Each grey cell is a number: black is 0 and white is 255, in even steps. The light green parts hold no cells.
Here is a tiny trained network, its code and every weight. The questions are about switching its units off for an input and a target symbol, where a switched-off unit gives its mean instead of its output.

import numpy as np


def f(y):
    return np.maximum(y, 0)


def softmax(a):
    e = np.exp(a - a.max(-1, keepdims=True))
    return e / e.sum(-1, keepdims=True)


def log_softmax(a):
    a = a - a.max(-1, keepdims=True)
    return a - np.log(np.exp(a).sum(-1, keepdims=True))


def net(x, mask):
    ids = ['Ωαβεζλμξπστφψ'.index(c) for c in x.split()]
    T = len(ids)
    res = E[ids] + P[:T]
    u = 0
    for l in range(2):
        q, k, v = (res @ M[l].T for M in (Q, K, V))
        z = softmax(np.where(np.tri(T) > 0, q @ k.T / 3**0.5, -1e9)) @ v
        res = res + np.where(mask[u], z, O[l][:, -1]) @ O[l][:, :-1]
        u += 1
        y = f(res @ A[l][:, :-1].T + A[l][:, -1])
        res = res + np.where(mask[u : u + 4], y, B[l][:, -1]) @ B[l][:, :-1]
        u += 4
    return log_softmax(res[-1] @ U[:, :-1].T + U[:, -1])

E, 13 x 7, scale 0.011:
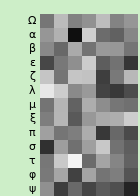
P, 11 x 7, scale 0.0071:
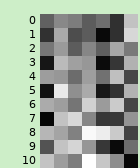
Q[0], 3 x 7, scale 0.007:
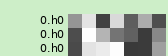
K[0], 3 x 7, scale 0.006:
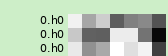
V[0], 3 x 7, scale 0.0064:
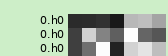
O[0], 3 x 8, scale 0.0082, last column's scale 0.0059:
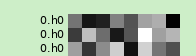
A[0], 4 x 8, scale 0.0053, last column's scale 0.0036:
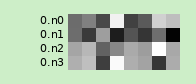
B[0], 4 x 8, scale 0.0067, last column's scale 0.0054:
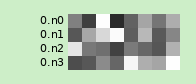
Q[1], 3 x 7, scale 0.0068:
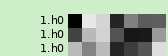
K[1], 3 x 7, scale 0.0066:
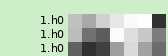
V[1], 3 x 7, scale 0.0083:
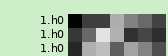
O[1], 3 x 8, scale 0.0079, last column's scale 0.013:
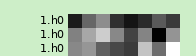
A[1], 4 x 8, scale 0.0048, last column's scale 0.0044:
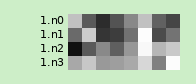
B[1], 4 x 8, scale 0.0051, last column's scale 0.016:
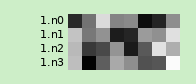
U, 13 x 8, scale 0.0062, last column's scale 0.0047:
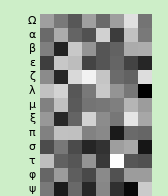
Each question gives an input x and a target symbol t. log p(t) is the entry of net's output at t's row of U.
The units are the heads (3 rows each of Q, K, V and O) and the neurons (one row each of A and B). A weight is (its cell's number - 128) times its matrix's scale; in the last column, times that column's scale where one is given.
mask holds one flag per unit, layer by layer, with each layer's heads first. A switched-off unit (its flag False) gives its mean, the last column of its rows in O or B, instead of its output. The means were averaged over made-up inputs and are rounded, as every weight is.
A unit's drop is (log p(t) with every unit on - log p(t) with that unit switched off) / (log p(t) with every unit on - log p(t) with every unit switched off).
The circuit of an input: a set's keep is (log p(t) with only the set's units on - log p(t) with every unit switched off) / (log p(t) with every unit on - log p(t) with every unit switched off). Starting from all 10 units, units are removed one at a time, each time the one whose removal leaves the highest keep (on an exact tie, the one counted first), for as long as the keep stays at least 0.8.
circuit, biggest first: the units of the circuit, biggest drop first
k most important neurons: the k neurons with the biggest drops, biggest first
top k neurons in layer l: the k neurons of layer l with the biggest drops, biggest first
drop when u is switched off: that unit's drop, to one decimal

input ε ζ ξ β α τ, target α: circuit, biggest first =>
1.h0, 0.h0
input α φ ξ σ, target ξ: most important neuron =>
0.n2
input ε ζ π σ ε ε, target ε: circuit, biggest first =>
1.h0, 1.n3
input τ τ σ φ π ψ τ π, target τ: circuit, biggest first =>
1.h0, 0.h0
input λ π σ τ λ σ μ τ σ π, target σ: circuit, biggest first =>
1.h0, 0.h0, 0.n3
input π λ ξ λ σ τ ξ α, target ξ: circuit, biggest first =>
1.h0, 0.n2
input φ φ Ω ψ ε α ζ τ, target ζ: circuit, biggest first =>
1.h0, 0.h0
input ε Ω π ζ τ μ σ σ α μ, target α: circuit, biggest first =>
1.h0, 0.h0, 0.n3
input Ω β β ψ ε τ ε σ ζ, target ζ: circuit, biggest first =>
0.h0, 1.n1
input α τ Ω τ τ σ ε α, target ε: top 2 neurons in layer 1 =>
1.n3, 1.n2
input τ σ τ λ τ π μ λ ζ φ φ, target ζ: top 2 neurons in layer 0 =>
0.n3, 0.n0
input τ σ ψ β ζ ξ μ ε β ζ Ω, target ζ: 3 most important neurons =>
0.n3, 1.n3, 0.n0
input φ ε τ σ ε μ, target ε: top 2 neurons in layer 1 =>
1.n3, 1.n2
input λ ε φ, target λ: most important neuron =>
0.n0
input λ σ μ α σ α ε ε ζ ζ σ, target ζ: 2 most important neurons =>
1.n3, 0.n3
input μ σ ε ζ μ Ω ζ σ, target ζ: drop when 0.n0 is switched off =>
0.0
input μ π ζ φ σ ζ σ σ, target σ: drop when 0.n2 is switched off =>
0.0
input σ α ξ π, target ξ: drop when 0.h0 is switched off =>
0.1
